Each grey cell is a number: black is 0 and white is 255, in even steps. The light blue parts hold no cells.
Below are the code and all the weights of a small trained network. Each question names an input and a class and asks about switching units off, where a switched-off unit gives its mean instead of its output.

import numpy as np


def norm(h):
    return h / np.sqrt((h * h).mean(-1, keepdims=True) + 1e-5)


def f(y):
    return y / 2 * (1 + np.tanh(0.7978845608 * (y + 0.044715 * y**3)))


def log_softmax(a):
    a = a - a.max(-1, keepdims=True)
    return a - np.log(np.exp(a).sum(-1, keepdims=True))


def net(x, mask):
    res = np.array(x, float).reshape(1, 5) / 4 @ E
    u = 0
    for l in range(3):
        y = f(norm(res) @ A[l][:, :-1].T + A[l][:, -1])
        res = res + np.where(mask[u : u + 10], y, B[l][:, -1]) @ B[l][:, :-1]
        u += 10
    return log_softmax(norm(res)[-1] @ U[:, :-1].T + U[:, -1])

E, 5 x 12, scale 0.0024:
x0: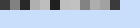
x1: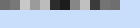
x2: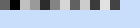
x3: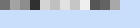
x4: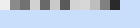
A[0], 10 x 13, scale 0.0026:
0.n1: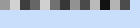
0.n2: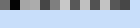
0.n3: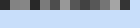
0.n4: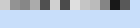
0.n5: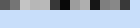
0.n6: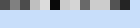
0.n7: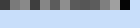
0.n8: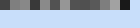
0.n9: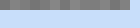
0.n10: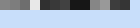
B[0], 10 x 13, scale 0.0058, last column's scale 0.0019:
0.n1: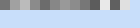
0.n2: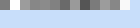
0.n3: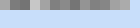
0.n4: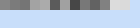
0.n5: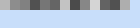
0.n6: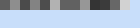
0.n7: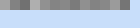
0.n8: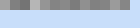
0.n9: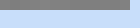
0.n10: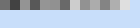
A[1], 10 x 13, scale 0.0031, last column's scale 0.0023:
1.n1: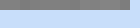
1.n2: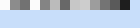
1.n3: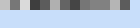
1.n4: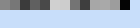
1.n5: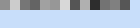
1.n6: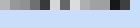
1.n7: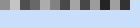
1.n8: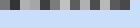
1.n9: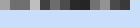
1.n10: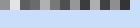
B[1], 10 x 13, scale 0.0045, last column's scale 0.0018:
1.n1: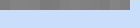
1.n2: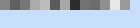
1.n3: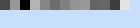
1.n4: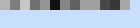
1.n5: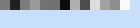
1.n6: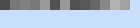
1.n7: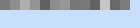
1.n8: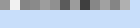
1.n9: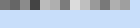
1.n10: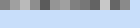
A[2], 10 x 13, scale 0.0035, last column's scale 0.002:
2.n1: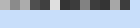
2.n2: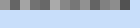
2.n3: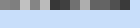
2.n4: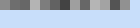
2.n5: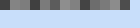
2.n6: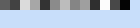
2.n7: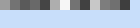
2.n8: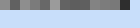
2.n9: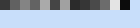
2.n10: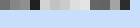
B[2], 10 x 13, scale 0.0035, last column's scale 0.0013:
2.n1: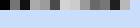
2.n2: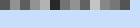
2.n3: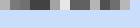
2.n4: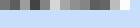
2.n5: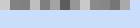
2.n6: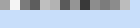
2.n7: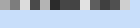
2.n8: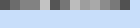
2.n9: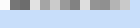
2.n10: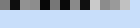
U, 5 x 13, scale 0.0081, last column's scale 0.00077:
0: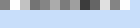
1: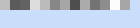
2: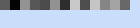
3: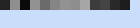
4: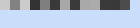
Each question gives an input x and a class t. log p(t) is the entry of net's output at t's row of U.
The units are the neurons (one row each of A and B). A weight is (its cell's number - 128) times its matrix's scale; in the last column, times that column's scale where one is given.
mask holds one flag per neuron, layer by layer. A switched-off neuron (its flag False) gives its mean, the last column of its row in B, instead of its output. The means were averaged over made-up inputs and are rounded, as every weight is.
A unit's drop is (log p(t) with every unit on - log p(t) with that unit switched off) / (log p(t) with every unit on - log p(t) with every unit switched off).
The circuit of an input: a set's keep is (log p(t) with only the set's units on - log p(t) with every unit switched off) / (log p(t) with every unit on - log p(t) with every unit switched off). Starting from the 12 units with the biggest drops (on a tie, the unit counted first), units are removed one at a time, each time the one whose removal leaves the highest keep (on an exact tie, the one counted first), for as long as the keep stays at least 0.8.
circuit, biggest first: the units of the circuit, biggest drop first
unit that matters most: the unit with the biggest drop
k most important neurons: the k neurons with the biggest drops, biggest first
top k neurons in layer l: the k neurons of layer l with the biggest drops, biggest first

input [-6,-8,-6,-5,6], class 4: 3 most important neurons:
(0.n2 2.n7 1.n4)
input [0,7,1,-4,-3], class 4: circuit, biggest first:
(0.n5)
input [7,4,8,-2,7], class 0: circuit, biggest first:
(2.n6 0.n2)
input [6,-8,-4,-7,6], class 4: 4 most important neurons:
(2.n7 1.n5 1.n4 1.n3)
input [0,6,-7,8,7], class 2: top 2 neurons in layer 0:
(0.n2 0.n3)
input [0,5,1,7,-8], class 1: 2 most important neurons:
(2.n9 0.n10)
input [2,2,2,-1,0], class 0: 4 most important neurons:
(0.n2 1.n10 1.n3 1.n4)
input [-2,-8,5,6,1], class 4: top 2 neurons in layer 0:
(0.n10 0.n1)
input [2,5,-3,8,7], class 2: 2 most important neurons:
(2.n10 0.n3)
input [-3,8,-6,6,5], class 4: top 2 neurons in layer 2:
(2.n3 2.n6)
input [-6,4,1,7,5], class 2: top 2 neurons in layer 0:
(0.n6 0.n3)
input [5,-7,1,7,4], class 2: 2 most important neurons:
(2.n10 0.n5)
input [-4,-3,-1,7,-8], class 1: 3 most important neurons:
(2.n9 0.n10 1.n9)
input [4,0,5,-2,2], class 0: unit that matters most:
1.n3
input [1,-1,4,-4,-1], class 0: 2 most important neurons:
(0.n2 1.n5)
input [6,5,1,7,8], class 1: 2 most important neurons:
(1.n2 0.n4)
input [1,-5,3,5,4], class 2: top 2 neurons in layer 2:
(2.n10 2.n9)
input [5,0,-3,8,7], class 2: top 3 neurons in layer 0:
(0.n3 0.n8 0.n7)
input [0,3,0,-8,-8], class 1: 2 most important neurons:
(2.n9 1.n5)
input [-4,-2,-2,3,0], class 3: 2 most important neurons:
(0.n10 1.n9)
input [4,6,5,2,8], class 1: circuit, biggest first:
(1.n2)
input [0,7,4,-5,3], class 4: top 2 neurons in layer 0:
(0.n5 0.n1)
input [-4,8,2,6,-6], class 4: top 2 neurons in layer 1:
(1.n2 1.n9)
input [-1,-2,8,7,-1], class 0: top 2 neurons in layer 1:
(1.n9 1.n8)
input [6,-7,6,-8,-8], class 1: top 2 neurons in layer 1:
(1.n5 1.n3)
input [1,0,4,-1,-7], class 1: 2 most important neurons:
(0.n1 2.n9)
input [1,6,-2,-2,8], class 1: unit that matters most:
1.n2
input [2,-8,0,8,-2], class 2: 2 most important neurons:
(2.n10 0.n5)
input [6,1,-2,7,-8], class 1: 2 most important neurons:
(2.n9 0.n10)
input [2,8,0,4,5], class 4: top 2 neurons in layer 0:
(0.n5 0.n3)
